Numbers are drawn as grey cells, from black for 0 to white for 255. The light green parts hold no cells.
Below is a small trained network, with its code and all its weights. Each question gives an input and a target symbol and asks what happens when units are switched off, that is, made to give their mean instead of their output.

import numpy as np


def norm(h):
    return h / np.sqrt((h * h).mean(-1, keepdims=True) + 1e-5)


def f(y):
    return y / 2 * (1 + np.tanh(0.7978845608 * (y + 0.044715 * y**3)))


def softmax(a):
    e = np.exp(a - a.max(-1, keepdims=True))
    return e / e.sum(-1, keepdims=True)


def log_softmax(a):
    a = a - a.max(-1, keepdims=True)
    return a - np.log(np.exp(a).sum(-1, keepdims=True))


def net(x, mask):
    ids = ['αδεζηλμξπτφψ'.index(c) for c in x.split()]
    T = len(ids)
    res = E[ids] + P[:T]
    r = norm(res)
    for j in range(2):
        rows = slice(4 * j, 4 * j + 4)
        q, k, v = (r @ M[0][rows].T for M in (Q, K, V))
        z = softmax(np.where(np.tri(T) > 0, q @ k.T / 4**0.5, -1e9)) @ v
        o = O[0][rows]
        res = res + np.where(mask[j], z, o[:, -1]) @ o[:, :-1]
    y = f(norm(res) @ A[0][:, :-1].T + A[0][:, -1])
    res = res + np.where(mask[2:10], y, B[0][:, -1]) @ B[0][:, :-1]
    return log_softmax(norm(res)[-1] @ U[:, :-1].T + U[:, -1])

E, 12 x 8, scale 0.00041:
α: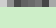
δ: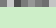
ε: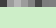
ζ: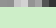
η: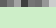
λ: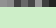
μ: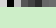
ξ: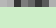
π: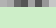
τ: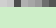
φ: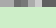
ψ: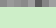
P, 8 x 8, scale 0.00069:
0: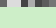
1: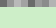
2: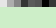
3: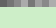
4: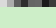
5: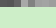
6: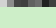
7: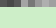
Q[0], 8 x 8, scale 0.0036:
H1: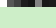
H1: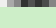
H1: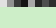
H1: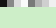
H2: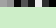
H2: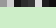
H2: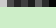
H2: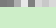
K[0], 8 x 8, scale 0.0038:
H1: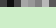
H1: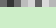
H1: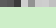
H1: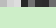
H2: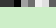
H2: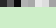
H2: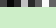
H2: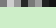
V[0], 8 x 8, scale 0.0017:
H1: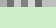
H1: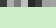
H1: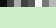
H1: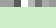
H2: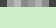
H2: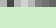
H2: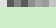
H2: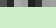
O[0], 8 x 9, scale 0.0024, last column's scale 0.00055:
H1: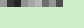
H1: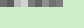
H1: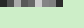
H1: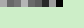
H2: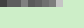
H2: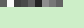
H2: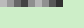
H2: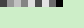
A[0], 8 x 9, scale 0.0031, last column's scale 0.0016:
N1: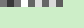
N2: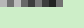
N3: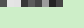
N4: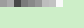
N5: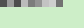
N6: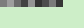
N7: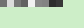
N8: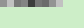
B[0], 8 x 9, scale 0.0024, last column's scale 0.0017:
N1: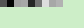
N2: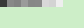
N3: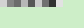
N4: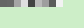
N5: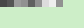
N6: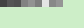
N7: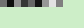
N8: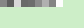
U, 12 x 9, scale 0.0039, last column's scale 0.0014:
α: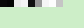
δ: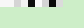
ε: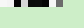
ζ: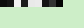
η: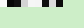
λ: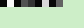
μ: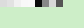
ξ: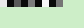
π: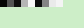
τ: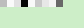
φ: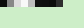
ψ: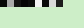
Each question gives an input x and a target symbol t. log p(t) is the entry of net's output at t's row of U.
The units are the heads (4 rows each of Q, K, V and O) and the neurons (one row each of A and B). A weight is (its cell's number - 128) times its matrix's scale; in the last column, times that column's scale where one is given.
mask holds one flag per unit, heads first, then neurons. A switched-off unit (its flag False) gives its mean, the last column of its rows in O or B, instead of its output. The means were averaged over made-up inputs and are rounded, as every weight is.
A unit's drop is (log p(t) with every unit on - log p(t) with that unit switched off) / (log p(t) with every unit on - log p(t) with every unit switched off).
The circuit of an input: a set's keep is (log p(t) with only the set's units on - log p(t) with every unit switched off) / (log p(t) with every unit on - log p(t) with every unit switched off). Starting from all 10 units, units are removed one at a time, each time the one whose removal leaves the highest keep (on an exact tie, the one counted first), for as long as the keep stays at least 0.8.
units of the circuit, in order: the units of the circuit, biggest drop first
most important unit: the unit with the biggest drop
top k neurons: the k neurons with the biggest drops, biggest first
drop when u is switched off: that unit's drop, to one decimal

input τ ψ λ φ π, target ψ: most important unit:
H1
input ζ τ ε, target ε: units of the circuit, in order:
[H1, H2]
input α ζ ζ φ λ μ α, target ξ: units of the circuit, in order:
[H2, N7, N3]
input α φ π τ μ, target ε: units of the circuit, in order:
[H1, H2]
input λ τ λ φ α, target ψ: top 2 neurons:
[N3, N2]
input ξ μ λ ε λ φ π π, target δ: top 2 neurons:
[N4, N2]
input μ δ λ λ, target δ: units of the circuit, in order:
[H1, N3]
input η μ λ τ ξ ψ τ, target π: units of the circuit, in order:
[H1, H2, N3, N4]
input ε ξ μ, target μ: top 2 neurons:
[N2, N4]
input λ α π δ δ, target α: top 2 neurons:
[N1, N2]
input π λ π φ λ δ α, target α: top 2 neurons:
[N1, N2]
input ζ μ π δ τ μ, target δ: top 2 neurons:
[N7, N1]
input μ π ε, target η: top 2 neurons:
[N5, N8]
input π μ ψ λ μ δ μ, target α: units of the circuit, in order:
[N2]
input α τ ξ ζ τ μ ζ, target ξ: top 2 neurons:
[N7, N3]
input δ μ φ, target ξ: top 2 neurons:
[N7, N3]
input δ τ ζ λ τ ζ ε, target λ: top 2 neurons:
[N6, N4]
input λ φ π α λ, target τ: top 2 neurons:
[N2, N1]
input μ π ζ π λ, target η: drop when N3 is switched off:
0.1
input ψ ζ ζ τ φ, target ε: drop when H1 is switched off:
0.6
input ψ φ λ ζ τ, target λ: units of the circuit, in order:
[H2]
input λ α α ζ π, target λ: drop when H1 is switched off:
0.2
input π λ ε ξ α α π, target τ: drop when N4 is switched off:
0.0
